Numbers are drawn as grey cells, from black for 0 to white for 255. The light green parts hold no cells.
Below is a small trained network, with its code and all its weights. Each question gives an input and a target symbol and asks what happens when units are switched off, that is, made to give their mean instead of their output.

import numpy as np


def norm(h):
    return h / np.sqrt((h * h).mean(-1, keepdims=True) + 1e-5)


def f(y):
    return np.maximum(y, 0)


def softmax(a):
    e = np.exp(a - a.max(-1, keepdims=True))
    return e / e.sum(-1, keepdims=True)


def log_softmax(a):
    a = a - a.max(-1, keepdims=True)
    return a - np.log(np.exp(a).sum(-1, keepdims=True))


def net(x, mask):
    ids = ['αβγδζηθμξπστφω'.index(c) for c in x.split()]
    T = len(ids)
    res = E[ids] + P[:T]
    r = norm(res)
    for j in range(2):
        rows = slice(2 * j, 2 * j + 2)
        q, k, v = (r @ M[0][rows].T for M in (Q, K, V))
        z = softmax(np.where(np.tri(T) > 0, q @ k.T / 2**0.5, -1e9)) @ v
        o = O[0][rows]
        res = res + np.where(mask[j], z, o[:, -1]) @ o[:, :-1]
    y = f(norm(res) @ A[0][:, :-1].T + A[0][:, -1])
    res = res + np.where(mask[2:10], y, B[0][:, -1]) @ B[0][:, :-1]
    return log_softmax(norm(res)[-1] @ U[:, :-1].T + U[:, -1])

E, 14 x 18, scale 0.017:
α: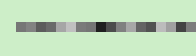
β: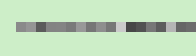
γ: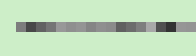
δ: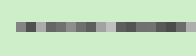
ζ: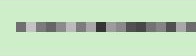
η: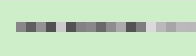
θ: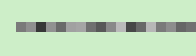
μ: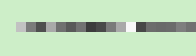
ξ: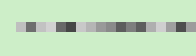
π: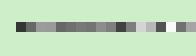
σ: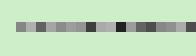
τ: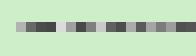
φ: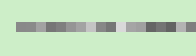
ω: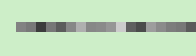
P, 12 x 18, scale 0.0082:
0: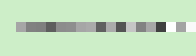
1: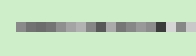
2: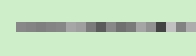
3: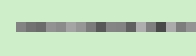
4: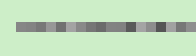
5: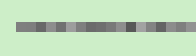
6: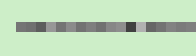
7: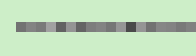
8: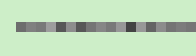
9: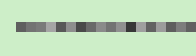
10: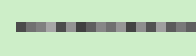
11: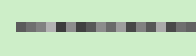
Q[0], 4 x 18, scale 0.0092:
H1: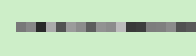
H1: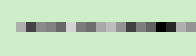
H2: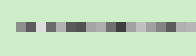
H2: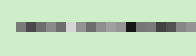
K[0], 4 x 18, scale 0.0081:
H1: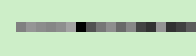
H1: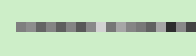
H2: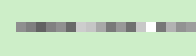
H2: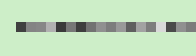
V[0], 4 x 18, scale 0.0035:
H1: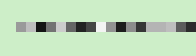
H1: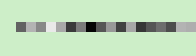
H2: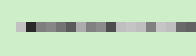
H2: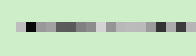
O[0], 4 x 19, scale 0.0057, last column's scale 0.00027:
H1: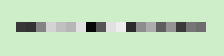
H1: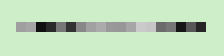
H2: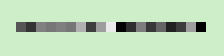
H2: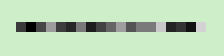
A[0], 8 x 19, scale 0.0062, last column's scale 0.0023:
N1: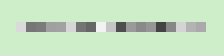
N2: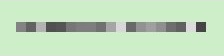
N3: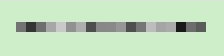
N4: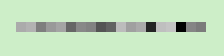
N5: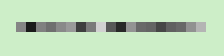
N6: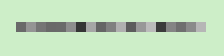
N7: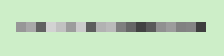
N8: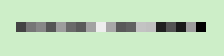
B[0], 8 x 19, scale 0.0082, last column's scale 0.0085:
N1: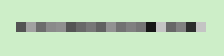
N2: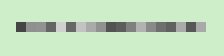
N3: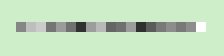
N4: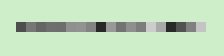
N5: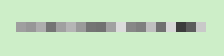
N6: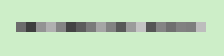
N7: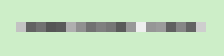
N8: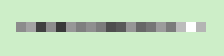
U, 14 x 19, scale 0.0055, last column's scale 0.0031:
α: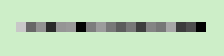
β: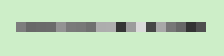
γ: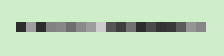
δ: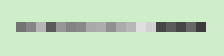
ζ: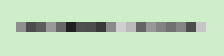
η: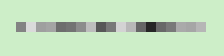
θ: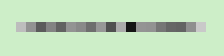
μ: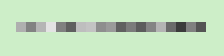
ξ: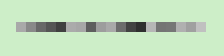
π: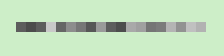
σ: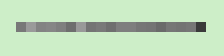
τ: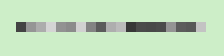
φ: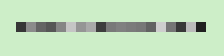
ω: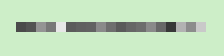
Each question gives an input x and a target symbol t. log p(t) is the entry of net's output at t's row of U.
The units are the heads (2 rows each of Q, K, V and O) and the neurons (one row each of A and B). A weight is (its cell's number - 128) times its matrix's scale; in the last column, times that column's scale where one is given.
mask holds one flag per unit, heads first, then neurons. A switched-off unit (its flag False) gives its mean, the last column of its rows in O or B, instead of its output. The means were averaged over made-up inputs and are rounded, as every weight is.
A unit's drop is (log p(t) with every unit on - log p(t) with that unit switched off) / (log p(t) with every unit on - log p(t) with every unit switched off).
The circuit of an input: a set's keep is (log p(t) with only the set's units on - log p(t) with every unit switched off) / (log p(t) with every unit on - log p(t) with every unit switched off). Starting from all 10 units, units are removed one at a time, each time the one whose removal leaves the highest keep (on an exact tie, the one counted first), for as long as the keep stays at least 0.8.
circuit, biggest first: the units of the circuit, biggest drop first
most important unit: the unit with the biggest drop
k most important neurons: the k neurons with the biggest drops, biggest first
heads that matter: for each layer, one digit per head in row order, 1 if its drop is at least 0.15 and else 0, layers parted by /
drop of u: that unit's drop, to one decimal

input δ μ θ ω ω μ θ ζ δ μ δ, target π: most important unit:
N8
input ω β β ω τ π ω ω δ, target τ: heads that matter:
10
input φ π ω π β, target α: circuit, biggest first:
(N3 N7)
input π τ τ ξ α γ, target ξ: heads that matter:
01
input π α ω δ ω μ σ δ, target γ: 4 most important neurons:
(N8 N2 N3 N7)
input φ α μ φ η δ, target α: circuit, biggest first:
(H1 N5)
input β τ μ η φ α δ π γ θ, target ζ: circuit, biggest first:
(H2 N6)
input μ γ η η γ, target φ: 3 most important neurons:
(N8 N5 N1)
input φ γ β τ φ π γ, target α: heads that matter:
10
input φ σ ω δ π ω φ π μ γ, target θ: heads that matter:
01
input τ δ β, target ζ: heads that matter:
01
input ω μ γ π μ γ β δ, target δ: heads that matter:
11
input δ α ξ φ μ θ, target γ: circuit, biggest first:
(N3 H2 N5)
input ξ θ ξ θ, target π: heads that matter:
10
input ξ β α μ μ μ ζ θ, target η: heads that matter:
01
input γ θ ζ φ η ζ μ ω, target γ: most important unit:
H1
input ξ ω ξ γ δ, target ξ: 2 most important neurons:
(N8 N5)
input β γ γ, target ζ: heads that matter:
11
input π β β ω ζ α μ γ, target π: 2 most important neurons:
(N8 N6)
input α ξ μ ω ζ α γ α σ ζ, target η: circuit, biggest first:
(H2)
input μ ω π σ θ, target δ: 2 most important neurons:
(N6 N3)
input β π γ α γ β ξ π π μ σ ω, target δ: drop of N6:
0.1
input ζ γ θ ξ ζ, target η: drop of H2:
0.8
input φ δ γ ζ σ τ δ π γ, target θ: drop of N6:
0.0
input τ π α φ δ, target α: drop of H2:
0.2
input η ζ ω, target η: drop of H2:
1.0
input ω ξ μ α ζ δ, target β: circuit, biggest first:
(N1)
